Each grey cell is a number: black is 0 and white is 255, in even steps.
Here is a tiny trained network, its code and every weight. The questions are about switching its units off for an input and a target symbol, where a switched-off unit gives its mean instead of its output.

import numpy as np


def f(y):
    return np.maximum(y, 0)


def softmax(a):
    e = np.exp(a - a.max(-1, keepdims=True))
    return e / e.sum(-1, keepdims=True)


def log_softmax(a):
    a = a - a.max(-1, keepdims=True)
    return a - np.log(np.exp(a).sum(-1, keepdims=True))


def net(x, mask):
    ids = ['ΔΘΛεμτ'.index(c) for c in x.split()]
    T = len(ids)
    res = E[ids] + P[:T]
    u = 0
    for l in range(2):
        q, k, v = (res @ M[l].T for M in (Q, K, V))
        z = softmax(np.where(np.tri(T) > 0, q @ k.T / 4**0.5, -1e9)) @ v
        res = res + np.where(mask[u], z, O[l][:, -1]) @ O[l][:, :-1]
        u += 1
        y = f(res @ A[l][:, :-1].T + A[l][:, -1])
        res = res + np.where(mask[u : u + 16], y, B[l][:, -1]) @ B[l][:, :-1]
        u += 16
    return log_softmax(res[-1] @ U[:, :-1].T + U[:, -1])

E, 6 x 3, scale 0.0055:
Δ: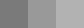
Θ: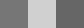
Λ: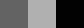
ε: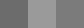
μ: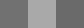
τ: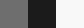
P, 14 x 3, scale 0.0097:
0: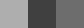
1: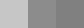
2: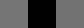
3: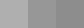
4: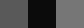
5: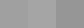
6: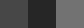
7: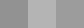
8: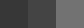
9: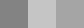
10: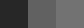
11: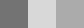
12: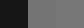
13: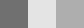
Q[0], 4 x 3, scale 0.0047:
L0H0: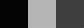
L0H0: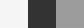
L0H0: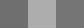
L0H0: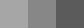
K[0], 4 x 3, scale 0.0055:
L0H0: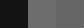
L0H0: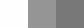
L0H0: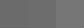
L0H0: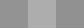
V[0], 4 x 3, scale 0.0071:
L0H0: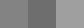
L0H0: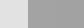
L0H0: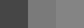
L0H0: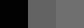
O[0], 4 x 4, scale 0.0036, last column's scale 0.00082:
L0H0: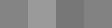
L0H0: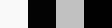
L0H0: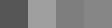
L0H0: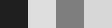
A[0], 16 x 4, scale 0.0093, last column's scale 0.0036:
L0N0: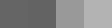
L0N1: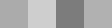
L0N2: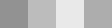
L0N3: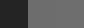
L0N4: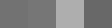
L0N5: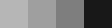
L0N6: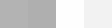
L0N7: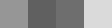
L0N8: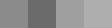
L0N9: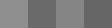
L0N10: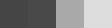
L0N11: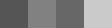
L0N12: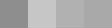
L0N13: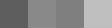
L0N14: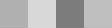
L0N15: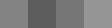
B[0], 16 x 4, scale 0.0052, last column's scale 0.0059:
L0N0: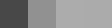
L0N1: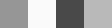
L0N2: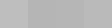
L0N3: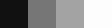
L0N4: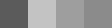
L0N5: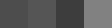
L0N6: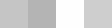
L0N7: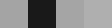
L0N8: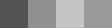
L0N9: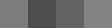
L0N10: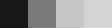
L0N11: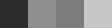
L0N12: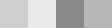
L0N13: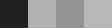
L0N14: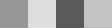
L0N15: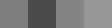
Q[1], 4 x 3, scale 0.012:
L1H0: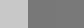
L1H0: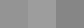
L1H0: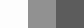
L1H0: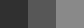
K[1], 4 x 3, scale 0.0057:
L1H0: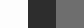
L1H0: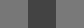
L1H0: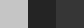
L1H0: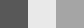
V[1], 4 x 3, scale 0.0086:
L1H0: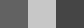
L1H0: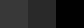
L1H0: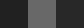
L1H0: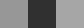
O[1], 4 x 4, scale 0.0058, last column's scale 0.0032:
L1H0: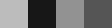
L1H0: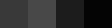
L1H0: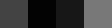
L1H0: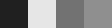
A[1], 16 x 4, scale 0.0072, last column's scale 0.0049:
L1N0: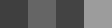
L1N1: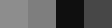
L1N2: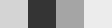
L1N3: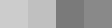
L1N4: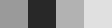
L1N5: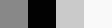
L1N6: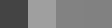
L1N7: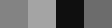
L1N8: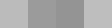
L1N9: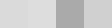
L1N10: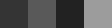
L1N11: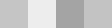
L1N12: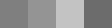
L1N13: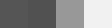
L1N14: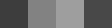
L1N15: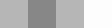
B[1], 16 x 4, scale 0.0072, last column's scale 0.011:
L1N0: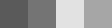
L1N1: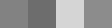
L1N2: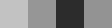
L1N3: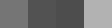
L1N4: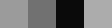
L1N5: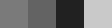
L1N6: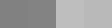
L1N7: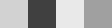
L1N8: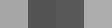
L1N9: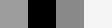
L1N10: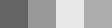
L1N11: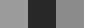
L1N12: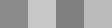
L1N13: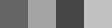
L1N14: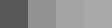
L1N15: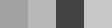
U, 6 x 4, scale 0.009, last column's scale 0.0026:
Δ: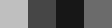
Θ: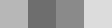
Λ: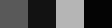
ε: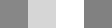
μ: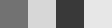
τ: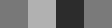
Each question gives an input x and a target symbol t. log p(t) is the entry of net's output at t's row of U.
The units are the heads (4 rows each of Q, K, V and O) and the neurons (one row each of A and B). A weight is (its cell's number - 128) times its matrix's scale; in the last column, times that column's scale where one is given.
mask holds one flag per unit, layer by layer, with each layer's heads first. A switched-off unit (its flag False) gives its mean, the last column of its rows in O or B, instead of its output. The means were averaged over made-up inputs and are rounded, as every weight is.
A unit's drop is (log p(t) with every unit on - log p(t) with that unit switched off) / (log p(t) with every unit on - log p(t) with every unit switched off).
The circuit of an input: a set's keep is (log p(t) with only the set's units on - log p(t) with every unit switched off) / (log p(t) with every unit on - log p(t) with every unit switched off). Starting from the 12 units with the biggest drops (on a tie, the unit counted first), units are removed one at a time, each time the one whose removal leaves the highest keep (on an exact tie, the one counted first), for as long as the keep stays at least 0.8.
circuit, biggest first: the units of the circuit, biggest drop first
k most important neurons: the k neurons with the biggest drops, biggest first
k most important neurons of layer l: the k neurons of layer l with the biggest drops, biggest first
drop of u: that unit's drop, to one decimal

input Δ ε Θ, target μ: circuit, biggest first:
[L1N9; L1N11]
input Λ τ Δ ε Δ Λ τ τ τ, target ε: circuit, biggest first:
[L1H0; L0N6; L0N2]
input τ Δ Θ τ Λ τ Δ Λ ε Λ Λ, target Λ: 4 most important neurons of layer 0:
[L0N3; L0N10; L0N11; L0N13]
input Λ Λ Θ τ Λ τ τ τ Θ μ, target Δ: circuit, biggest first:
[L0N10; L1N10; L1N0; L1N9]
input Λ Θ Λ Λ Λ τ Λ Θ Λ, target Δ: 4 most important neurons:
[L0N1; L0N14; L0N12; L0N6]
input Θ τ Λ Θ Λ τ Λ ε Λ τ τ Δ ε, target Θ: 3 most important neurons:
[L0N6; L0N1; L0N12]
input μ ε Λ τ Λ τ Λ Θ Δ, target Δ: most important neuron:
[L0N1]
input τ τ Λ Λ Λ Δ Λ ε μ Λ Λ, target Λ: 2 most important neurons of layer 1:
[L1N0; L1N10]
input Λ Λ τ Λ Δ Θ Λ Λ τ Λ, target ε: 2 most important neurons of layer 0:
[L0N6; L0N2]
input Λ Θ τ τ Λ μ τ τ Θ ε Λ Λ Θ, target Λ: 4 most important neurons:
[L0N3; L0N10; L0N11; L0N13]
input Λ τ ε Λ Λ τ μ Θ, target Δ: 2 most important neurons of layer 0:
[L0N3; L0N10]
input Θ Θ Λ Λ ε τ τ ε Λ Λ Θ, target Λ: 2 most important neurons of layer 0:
[L0N3; L0N10]
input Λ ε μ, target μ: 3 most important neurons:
[L1N9; L1N11; L0N10]
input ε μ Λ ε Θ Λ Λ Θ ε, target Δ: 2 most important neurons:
[L0N1; L0N14]
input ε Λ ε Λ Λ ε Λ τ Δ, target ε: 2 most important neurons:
[L0N6; L0N2]
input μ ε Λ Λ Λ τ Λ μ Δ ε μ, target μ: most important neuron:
[L0N3]
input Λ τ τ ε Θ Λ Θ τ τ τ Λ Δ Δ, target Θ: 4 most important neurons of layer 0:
[L0N6; L0N1; L0N14; L0N12]
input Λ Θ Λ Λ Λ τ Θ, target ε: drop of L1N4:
0.1
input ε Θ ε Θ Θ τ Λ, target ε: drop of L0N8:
0.1
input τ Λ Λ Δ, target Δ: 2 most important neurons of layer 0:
[L0N3; L0N10]
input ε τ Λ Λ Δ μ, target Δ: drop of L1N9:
0.2
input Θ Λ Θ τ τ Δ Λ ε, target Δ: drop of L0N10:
0.3
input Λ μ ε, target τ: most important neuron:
[L1N9]
